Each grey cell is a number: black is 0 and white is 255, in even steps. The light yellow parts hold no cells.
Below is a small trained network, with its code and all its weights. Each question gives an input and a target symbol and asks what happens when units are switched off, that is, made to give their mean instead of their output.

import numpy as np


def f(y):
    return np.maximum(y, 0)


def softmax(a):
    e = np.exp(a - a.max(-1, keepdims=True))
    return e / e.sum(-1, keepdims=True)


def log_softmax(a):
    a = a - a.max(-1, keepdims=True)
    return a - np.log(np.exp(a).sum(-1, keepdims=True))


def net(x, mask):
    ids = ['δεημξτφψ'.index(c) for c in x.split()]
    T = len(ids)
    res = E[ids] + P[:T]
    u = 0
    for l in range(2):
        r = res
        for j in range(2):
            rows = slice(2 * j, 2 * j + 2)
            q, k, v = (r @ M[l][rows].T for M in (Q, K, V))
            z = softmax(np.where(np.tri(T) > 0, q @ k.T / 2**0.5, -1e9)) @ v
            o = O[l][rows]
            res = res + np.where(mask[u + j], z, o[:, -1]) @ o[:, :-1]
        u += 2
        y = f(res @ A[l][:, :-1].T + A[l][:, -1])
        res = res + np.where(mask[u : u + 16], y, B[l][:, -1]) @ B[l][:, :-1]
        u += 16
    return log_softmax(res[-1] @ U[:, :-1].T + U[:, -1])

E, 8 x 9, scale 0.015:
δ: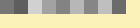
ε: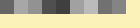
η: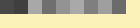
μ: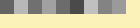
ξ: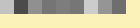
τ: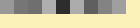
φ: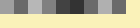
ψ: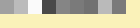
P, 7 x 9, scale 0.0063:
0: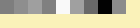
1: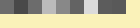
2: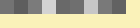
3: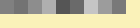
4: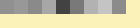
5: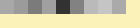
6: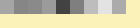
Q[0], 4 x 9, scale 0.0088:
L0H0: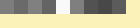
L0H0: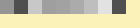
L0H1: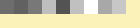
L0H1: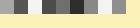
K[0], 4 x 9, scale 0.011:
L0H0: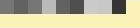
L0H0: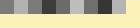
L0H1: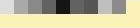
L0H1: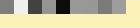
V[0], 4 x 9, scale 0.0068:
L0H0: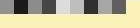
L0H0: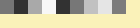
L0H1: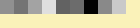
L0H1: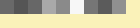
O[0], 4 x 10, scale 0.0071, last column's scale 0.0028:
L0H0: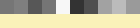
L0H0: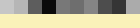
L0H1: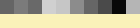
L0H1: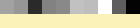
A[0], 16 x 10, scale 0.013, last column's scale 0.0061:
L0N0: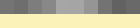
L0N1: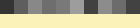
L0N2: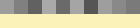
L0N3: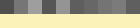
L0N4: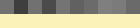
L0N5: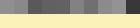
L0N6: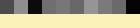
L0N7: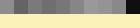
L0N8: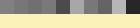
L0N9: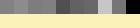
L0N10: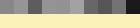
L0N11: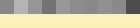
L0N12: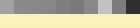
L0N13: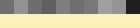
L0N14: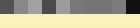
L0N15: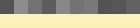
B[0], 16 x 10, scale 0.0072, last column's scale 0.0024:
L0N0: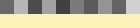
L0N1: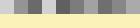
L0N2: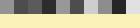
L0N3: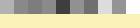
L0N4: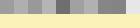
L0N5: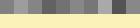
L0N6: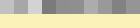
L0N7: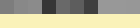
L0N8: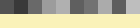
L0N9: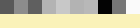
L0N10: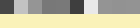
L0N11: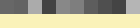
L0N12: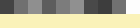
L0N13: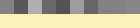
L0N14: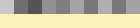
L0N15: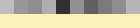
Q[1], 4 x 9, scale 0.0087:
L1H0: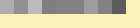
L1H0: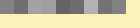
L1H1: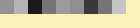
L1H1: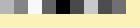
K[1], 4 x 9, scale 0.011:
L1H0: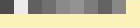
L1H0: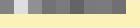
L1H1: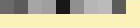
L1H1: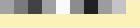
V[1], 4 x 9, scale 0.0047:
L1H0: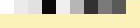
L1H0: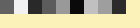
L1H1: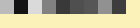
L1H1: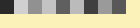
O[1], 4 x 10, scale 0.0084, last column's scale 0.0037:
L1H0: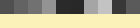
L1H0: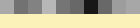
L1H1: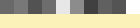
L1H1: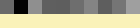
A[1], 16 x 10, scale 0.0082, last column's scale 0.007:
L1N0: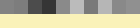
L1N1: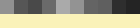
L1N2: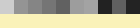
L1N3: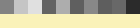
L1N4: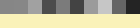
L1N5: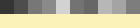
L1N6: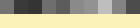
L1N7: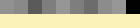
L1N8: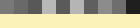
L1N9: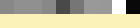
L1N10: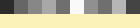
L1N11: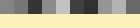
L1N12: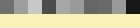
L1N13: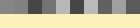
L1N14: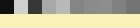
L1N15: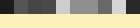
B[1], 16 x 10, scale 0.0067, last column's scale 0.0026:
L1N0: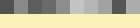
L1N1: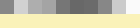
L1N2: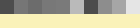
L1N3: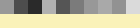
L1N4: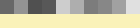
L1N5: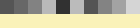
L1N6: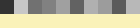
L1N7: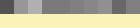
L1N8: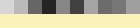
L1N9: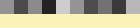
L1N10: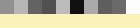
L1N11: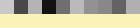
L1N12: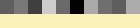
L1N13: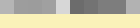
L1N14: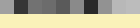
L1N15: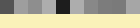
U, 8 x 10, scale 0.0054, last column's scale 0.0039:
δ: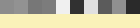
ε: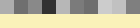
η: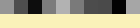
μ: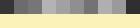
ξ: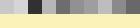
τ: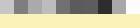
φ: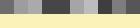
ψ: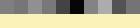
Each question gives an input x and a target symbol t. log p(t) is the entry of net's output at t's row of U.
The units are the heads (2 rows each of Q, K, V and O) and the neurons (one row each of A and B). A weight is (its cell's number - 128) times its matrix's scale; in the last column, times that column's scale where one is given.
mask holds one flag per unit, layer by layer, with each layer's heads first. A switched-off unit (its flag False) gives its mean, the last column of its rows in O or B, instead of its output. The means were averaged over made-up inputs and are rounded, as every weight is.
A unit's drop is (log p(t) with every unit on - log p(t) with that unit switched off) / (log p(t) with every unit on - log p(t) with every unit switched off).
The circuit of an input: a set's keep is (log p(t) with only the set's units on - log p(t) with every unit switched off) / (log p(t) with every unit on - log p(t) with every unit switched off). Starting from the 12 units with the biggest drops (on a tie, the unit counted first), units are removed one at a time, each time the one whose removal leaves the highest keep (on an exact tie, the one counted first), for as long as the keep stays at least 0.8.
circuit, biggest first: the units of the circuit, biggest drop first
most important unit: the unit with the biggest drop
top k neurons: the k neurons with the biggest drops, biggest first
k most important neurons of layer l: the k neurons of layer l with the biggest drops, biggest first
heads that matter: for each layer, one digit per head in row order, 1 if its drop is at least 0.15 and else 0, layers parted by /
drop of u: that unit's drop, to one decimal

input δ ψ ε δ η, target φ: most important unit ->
L0H1
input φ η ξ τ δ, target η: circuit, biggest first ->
[L0H1, L1H1]
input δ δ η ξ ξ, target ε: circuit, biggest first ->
[L0H1, L0H0]
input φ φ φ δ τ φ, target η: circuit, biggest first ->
[L0H1, L1H1]
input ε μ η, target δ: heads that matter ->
10 / 10
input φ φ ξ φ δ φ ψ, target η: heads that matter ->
00 / 01
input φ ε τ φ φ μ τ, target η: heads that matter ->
10 / 01
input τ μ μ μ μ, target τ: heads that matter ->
00 / 10
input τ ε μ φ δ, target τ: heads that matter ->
01 / 10
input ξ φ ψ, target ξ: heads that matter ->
01 / 01
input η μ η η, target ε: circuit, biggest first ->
[L0H1, L0H0, L0N3]
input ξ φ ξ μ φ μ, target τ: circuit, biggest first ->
[L0H1, L1H0]
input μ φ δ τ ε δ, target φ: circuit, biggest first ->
[L0H0, L1H1]
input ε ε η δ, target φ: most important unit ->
L0H1
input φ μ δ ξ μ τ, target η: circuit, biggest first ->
[L0N2, L0H1]
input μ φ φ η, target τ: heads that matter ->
01 / 00
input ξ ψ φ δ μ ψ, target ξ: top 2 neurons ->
[L1N3, L0N3]
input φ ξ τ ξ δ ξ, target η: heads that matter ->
11 / 01
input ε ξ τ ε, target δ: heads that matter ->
10 / 10
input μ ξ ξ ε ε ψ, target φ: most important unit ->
L0H0
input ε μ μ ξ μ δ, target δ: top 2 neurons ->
[L1N10, L1N12]
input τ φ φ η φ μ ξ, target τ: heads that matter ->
01 / 10
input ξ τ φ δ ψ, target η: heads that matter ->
01 / 00
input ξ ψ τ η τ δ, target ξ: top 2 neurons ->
[L0N0, L1N1]
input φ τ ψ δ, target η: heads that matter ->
11 / 01
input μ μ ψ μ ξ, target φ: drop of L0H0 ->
0.7
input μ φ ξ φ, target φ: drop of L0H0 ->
0.6
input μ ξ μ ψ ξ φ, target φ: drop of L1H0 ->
0.2
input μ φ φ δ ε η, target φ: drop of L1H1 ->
0.2
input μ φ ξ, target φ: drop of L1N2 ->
0.1
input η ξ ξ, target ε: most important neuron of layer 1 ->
[L1N9]
